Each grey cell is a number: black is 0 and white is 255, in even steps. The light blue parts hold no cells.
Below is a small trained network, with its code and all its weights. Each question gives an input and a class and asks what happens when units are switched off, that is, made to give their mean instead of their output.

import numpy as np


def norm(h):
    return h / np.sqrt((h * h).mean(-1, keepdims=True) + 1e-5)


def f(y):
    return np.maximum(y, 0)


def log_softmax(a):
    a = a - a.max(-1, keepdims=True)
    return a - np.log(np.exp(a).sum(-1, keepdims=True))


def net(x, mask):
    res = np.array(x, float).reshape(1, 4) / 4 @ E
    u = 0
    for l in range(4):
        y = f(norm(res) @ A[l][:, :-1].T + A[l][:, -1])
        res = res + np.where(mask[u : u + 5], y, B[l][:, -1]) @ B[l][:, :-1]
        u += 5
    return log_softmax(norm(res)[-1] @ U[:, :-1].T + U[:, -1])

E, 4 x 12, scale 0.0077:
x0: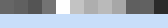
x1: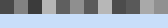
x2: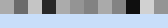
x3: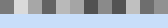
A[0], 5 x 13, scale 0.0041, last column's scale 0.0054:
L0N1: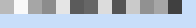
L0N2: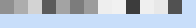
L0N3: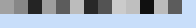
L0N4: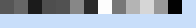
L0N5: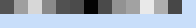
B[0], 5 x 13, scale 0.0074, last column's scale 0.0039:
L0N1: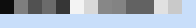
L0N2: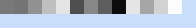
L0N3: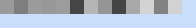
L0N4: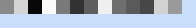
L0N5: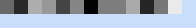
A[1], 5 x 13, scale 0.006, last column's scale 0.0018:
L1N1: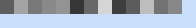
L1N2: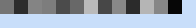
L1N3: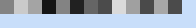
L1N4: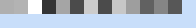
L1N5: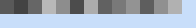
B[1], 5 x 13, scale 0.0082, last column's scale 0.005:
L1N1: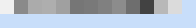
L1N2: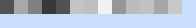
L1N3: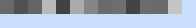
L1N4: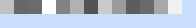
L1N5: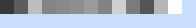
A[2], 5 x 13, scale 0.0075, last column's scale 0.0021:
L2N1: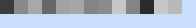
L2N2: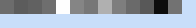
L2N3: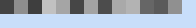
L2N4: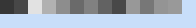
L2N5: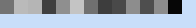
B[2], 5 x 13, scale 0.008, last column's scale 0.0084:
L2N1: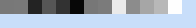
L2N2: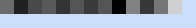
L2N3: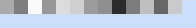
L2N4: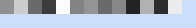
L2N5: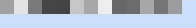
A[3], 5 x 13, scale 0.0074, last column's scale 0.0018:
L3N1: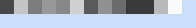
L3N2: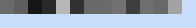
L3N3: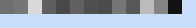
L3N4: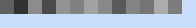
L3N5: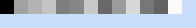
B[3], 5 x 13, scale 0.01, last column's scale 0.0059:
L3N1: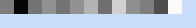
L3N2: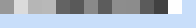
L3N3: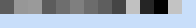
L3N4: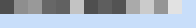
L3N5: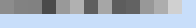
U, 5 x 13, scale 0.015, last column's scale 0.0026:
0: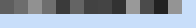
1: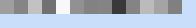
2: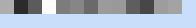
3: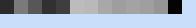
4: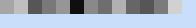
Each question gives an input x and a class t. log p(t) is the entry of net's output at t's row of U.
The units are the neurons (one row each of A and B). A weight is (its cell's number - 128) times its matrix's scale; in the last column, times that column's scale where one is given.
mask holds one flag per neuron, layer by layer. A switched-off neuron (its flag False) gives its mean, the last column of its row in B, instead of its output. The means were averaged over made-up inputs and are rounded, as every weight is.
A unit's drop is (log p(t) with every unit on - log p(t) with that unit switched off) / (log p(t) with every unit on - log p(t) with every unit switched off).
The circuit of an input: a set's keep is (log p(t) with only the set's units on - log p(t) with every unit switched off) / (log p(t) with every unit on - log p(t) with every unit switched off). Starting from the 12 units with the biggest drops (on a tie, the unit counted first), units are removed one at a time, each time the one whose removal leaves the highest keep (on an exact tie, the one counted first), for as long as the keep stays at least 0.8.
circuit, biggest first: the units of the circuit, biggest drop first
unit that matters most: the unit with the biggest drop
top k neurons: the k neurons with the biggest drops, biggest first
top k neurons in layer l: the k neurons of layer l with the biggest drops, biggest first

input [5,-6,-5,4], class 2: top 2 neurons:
(L1N4, L0N2)
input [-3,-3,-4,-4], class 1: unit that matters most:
L0N3
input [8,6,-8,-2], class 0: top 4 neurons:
(L2N2, L0N2, L1N4, L1N2)
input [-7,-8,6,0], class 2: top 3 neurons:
(L1N4, L1N3, L2N2)
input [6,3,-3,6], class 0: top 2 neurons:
(L2N2, L1N2)
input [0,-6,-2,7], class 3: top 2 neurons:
(L0N1, L1N1)
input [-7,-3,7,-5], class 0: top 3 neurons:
(L3N3, L0N5, L2N3)
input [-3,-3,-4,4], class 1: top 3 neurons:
(L0N3, L2N2, L1N1)
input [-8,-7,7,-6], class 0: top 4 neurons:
(L3N3, L0N5, L2N3, L1N1)
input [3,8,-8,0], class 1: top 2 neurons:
(L2N3, L1N4)
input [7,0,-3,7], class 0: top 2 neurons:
(L2N2, L3N2)
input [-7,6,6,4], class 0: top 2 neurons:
(L0N5, L3N3)
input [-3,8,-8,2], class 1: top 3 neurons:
(L2N3, L1N4, L0N3)
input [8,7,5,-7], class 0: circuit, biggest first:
(L2N2, L3N2)
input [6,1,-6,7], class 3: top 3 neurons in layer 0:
(L0N1, L0N2, L0N5)
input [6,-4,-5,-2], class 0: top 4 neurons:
(L2N2, L2N1, L0N2, L2N3)
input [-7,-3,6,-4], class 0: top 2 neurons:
(L3N3, L0N5)
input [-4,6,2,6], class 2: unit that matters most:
L0N4
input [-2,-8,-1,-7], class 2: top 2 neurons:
(L1N4, L0N1)
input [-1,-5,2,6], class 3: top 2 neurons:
(L0N1, L2N5)
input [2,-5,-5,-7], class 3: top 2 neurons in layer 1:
(L1N5, L1N2)
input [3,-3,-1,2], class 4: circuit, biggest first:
(L2N1)
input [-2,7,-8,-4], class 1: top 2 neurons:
(L2N3, L1N4)
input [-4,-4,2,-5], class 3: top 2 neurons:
(L1N2, L1N1)
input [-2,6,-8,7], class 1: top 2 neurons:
(L0N3, L2N3)
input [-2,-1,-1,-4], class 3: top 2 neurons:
(L1N2, L0N2)
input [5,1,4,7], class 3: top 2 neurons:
(L0N1, L2N5)
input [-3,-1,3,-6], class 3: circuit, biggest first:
(L1N2)
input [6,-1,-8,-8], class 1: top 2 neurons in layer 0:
(L0N1, L0N3)
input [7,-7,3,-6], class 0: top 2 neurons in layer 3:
(L3N2, L3N4)
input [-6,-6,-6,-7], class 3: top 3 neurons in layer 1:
(L1N2, L1N5, L1N1)
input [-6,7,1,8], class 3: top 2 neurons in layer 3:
(L3N2, L3N1)
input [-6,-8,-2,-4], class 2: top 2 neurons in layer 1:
(L1N4, L1N3)
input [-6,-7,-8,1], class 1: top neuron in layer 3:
(L3N5)
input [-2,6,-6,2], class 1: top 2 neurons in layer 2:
(L2N3, L2N2)
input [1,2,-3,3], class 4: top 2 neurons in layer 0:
(L0N3, L0N2)
